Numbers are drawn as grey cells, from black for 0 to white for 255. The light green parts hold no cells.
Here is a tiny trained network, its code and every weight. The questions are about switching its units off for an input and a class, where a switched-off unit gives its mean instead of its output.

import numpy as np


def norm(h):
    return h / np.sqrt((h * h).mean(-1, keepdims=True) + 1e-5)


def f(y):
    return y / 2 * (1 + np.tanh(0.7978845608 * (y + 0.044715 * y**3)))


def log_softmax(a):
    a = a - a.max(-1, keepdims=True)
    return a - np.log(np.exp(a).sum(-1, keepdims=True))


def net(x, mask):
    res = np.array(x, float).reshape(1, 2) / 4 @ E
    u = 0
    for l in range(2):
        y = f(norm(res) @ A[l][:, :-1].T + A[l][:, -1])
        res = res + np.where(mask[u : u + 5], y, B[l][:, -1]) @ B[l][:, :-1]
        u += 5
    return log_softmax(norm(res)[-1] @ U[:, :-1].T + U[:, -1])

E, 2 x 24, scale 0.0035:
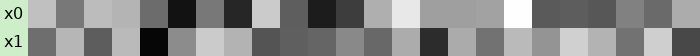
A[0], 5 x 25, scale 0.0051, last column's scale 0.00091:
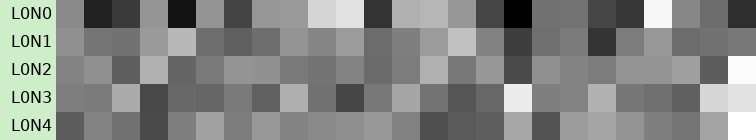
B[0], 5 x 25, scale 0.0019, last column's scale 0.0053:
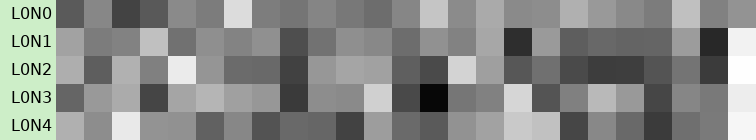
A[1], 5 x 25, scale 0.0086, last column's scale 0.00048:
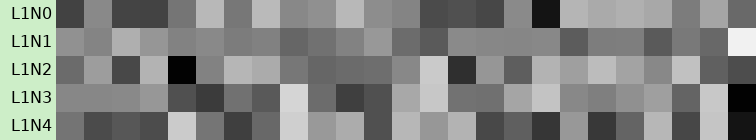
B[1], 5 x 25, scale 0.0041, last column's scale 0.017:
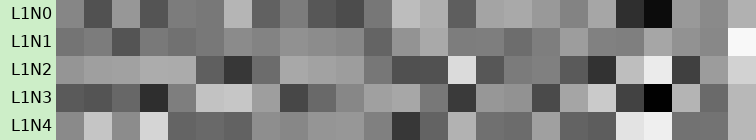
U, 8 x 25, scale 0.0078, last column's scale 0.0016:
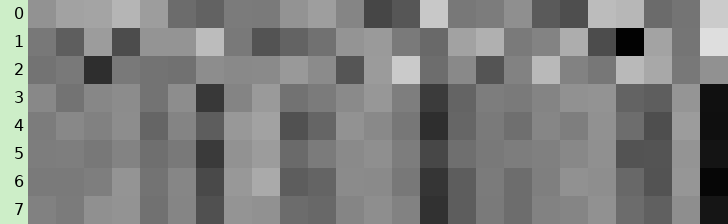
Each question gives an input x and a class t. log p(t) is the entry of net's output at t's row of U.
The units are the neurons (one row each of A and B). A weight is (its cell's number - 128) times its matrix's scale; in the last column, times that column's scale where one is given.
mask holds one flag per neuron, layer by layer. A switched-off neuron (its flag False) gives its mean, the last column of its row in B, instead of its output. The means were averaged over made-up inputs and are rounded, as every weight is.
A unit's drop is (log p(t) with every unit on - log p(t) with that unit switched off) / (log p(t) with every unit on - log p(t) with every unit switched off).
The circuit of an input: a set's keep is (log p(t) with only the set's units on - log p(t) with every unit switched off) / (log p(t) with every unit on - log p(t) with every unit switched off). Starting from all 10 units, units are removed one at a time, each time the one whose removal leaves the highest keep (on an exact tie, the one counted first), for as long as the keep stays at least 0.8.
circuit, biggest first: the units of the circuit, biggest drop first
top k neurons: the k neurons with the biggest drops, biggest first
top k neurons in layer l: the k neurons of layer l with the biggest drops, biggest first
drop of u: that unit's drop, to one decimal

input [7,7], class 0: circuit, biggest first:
L1N2
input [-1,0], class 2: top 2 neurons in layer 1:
L1N2; L1N3
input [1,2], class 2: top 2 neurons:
L0N2; L1N2
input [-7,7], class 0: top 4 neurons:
L1N2; L1N3; L0N3; L0N4
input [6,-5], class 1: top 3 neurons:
L1N3; L0N2; L1N2
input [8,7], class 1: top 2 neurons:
L1N3; L1N4
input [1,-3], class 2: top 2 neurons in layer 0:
L0N1; L0N3
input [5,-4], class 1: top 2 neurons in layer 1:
L1N3; L1N2
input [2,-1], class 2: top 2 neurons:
L0N3; L1N2
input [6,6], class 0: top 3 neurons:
L1N2; L0N4; L1N0
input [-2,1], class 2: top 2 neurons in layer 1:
L1N2; L1N1
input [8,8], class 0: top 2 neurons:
L1N2; L1N0
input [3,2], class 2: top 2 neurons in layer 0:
L0N2; L0N3
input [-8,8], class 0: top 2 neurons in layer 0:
L0N3; L0N4
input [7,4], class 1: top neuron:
L1N3
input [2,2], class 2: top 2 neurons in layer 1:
L1N2; L1N3
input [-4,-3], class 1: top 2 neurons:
L1N2; L0N2
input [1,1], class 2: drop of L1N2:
0.5
